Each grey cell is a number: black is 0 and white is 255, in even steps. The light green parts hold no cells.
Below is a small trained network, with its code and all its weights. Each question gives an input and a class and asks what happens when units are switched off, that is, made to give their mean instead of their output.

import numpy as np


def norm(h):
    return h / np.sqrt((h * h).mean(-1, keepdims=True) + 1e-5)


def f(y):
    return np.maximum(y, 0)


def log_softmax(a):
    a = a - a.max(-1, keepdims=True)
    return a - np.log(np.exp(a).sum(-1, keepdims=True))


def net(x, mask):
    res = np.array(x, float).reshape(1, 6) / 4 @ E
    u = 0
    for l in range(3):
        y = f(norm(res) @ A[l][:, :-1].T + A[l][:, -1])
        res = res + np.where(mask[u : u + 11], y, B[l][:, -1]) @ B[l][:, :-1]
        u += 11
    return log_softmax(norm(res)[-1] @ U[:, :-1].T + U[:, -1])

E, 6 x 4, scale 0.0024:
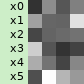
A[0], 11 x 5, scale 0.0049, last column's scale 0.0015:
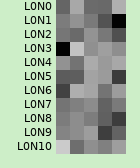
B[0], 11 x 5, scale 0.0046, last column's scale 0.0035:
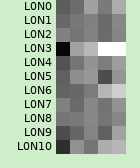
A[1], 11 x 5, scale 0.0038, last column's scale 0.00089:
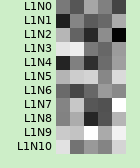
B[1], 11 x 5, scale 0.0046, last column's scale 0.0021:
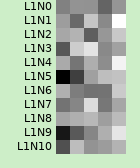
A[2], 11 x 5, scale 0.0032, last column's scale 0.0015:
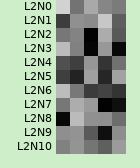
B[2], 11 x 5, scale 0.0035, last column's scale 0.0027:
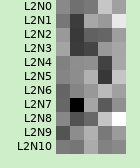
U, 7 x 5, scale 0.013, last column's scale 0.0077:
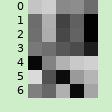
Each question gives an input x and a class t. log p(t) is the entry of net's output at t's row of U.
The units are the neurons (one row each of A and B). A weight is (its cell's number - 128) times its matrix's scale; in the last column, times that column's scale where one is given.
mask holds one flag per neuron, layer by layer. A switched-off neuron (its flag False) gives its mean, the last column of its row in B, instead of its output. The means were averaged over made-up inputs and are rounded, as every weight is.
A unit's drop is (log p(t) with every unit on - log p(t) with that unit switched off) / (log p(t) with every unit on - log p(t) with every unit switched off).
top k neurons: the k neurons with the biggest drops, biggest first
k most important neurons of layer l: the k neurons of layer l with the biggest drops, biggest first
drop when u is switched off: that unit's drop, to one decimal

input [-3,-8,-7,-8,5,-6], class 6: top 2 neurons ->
[L0N3; L0N9]
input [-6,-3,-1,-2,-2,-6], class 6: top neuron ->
[L0N3]
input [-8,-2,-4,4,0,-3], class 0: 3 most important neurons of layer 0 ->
[L0N3; L0N6; L0N0]
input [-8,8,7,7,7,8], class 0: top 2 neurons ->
[L0N3; L1N3]
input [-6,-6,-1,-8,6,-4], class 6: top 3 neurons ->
[L0N3; L0N9; L2N5]
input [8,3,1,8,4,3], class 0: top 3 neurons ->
[L1N8; L1N7; L0N6]
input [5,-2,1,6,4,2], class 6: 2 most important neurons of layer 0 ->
[L0N3; L0N6]
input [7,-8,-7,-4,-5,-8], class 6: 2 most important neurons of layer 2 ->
[L2N5; L2N4]
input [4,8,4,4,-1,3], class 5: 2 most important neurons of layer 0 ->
[L0N3; L0N10]
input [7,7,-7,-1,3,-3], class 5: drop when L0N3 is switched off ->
0.2
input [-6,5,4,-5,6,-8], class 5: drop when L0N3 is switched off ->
0.2
